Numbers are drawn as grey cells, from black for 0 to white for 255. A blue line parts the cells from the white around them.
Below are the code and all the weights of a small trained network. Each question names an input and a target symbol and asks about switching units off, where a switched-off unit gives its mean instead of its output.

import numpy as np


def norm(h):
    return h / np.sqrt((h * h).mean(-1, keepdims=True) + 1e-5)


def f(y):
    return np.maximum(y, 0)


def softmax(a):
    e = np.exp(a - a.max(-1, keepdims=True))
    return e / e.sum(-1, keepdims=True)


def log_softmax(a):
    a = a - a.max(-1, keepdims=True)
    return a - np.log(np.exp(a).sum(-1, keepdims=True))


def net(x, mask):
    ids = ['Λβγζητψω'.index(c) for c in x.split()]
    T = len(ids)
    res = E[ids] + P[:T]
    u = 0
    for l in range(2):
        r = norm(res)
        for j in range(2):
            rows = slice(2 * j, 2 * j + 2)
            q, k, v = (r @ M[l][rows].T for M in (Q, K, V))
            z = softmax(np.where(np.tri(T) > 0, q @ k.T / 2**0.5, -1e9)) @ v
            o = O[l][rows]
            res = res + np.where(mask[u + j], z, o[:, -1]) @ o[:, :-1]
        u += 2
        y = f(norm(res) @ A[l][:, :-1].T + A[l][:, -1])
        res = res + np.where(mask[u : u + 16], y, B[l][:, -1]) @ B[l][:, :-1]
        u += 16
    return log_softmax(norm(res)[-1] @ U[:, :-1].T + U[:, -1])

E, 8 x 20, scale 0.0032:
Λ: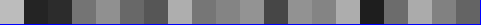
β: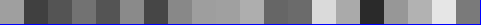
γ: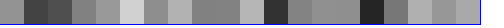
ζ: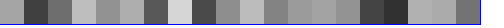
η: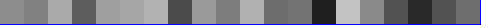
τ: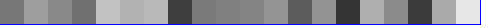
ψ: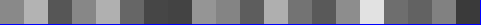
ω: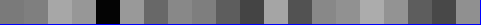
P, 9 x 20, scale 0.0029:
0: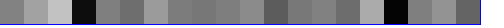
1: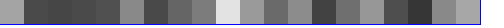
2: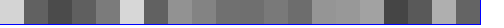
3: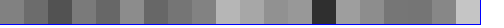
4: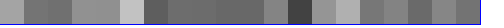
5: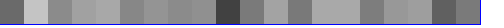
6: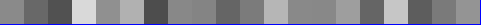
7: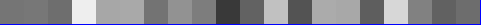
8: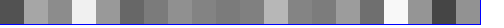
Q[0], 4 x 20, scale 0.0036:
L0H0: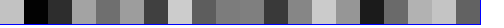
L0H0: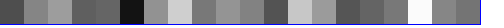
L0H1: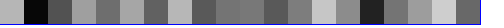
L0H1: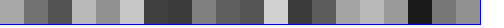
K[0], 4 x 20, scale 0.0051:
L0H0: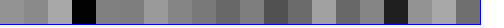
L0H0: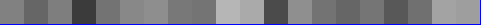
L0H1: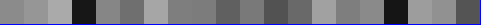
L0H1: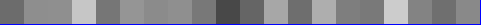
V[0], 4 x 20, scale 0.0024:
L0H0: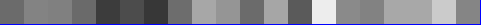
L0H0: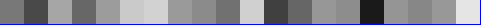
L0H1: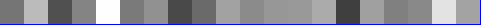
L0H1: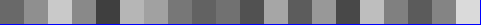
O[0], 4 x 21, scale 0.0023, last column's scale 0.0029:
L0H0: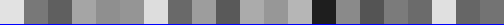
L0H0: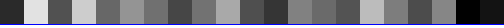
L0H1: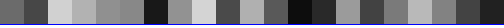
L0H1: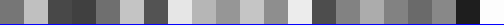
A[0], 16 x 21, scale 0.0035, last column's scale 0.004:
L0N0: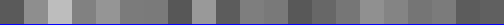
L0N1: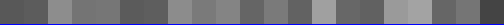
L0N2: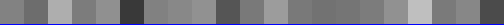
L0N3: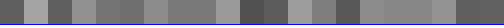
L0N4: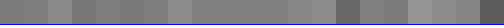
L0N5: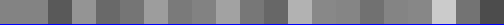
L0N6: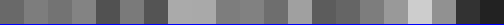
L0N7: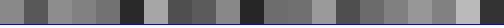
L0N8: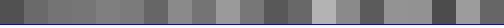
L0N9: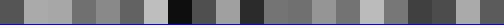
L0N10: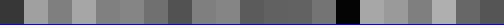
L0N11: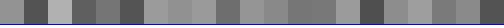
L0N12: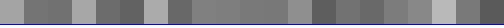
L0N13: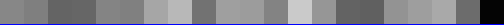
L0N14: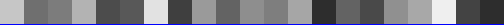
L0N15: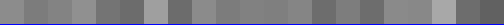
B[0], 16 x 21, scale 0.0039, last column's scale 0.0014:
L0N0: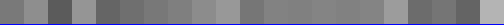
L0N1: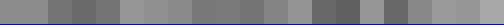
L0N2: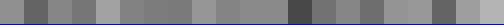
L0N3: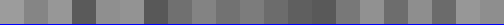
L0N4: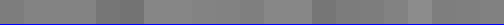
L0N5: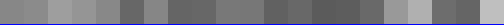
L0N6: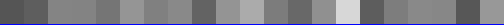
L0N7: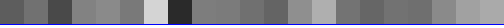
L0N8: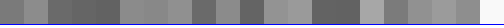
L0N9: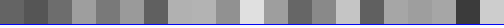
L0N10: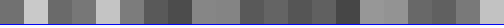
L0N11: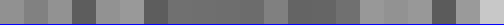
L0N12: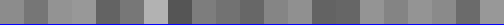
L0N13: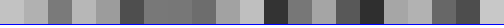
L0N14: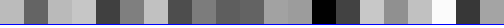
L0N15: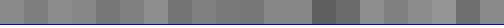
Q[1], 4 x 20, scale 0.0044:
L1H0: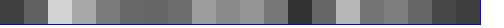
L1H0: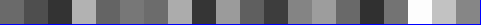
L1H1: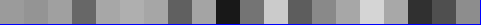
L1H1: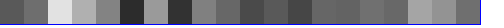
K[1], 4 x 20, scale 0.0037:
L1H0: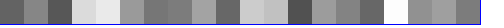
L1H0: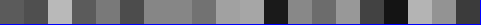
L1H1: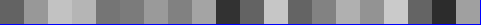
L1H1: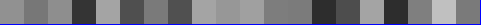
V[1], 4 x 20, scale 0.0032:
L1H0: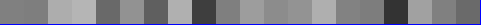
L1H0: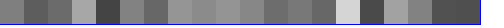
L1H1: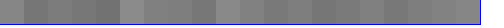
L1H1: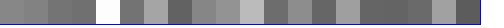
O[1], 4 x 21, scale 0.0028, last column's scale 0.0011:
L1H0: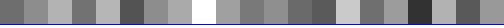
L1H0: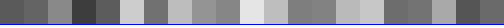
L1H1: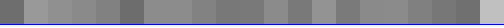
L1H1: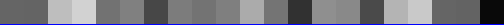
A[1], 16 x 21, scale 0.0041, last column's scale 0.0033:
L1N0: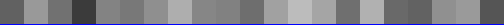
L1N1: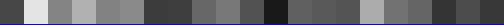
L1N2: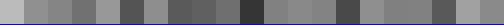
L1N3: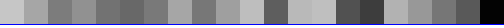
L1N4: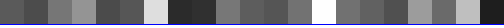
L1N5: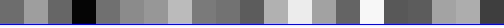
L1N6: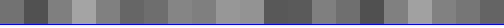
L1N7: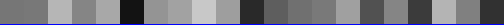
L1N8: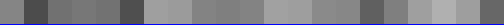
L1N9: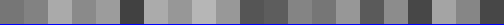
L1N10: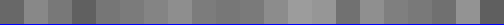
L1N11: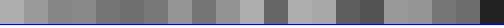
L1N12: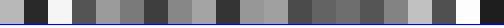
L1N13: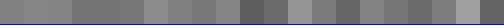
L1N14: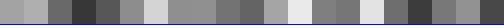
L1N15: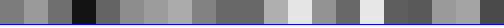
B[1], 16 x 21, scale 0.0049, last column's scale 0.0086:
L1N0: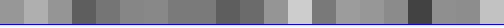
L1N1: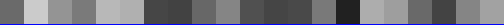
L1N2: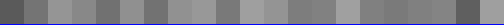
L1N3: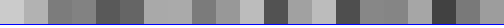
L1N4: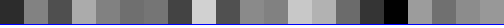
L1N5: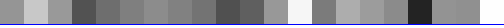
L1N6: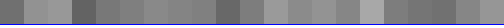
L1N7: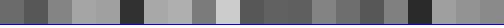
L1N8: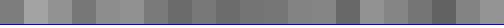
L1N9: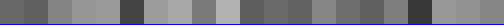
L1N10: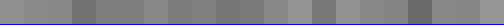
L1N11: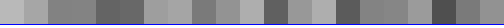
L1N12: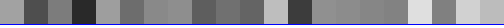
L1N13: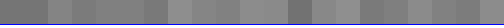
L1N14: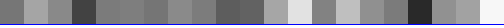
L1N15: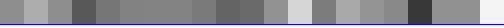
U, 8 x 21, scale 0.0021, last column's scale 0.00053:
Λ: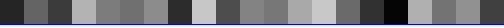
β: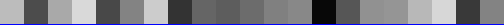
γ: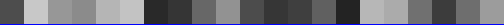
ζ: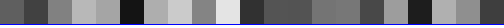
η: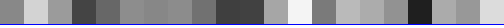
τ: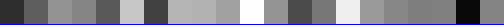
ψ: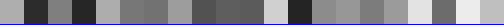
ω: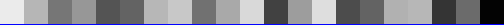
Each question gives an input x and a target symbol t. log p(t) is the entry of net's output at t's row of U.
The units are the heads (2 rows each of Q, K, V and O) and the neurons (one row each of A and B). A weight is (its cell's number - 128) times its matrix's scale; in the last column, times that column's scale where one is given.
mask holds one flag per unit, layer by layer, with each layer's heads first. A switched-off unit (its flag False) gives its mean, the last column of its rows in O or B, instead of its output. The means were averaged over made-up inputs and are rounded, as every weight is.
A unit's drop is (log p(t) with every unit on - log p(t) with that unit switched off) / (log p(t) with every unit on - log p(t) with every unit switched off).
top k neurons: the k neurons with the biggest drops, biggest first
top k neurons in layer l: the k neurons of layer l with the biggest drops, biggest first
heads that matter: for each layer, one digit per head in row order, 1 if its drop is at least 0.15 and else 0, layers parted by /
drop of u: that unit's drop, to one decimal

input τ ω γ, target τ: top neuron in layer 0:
L0N6
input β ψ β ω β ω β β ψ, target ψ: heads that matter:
11 / 00
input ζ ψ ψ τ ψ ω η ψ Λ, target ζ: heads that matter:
10 / 10
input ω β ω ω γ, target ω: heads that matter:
01 / 00
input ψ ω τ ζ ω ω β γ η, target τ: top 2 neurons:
L0N9; L1N5
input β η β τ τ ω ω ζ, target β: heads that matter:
10 / 00
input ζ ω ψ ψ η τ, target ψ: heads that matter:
10 / 00
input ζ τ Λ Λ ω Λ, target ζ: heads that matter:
11 / 10
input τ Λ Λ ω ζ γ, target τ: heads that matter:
11 / 00
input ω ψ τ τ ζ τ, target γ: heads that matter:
10 / 00
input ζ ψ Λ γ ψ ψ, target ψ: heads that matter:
10 / 00
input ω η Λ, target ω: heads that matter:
00 / 00
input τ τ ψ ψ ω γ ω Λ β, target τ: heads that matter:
01 / 00
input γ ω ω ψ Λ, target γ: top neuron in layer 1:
L1N1
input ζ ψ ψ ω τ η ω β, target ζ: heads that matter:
00 / 10
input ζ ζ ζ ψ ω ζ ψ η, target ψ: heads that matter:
11 / 00
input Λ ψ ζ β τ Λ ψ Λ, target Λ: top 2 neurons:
L1N4; L0N7
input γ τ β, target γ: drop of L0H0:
1.0
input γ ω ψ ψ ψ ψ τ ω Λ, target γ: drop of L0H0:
1.0
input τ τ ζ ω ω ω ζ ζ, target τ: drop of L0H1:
0.2
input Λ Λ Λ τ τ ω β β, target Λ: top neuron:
L1N4
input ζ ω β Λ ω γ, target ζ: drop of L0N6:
0.0
